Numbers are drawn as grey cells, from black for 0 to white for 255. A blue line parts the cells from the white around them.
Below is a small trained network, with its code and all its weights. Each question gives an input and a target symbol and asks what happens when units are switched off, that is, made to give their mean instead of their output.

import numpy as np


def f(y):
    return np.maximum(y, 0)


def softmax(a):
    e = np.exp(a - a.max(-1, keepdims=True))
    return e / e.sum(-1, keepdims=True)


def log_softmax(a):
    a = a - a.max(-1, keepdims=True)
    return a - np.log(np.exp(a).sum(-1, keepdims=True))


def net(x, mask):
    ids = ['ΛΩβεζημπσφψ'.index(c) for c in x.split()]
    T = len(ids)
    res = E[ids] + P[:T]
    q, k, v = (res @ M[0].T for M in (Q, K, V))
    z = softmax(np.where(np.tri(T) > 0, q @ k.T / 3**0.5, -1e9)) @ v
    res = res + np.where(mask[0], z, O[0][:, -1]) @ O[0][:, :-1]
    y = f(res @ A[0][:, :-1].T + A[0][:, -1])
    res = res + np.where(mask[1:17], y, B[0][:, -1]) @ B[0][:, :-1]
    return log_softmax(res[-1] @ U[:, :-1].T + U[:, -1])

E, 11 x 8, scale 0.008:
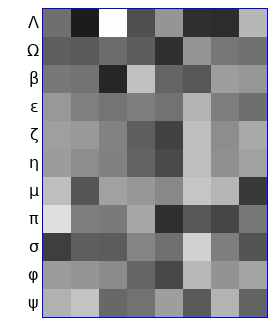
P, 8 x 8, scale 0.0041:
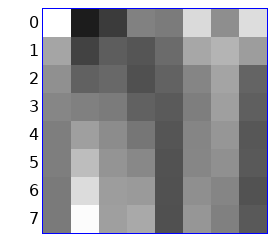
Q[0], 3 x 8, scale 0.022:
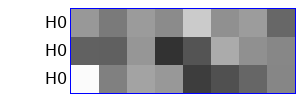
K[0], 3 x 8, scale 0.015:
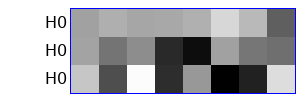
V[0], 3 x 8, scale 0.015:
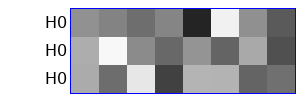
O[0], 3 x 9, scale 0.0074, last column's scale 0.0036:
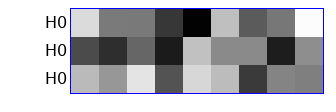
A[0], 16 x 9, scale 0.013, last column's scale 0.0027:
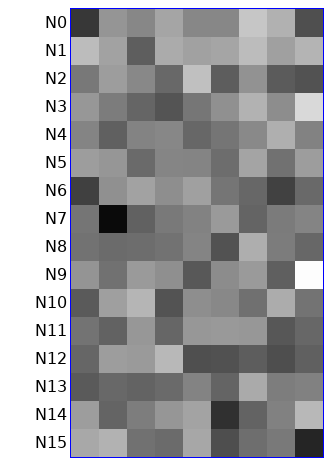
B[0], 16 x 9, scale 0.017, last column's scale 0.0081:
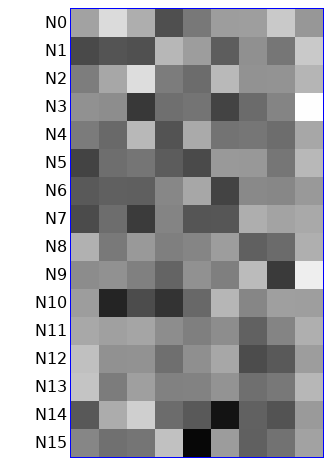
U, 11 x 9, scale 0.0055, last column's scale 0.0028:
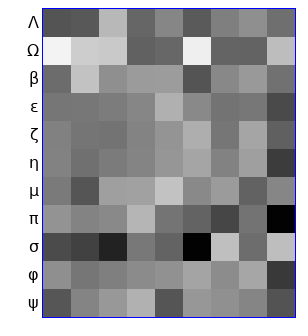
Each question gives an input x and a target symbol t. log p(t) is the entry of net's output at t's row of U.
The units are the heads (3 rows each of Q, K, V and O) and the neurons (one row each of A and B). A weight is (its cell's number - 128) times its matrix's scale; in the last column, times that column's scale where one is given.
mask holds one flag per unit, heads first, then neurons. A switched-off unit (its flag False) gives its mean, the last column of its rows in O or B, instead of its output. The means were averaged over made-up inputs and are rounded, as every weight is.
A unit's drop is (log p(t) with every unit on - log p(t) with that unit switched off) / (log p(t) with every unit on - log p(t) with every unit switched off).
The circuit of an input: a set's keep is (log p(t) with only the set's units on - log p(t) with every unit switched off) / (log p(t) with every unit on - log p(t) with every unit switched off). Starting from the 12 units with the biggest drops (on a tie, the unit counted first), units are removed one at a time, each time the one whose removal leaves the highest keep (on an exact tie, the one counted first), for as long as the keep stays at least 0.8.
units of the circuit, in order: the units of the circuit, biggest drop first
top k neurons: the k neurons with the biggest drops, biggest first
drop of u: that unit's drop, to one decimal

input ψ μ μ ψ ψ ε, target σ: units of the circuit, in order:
[N7; H0]
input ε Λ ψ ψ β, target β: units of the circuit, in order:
[H0; N0; N14]
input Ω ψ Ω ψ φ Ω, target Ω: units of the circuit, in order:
[H0; N1]
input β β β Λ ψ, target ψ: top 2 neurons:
[N15; N1]
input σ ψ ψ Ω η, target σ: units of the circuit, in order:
[N2; N13]
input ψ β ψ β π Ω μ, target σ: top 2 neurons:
[N7; N2]
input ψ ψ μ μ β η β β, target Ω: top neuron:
[N12]
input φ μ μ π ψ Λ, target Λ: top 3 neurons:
[N14; N6; N10]
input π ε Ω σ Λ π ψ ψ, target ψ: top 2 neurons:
[N15; N2]
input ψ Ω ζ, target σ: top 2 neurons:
[N3; N2]
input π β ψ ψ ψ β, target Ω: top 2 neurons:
[N13; N8]
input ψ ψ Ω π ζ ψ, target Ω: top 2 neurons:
[N1; N2]
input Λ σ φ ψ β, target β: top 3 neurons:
[N0; N1; N14]
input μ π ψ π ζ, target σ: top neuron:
[N2]
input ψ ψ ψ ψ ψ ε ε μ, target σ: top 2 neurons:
[N7; N6]
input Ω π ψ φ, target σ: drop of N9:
0.1
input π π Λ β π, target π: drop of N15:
0.4
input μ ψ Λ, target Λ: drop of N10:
0.3
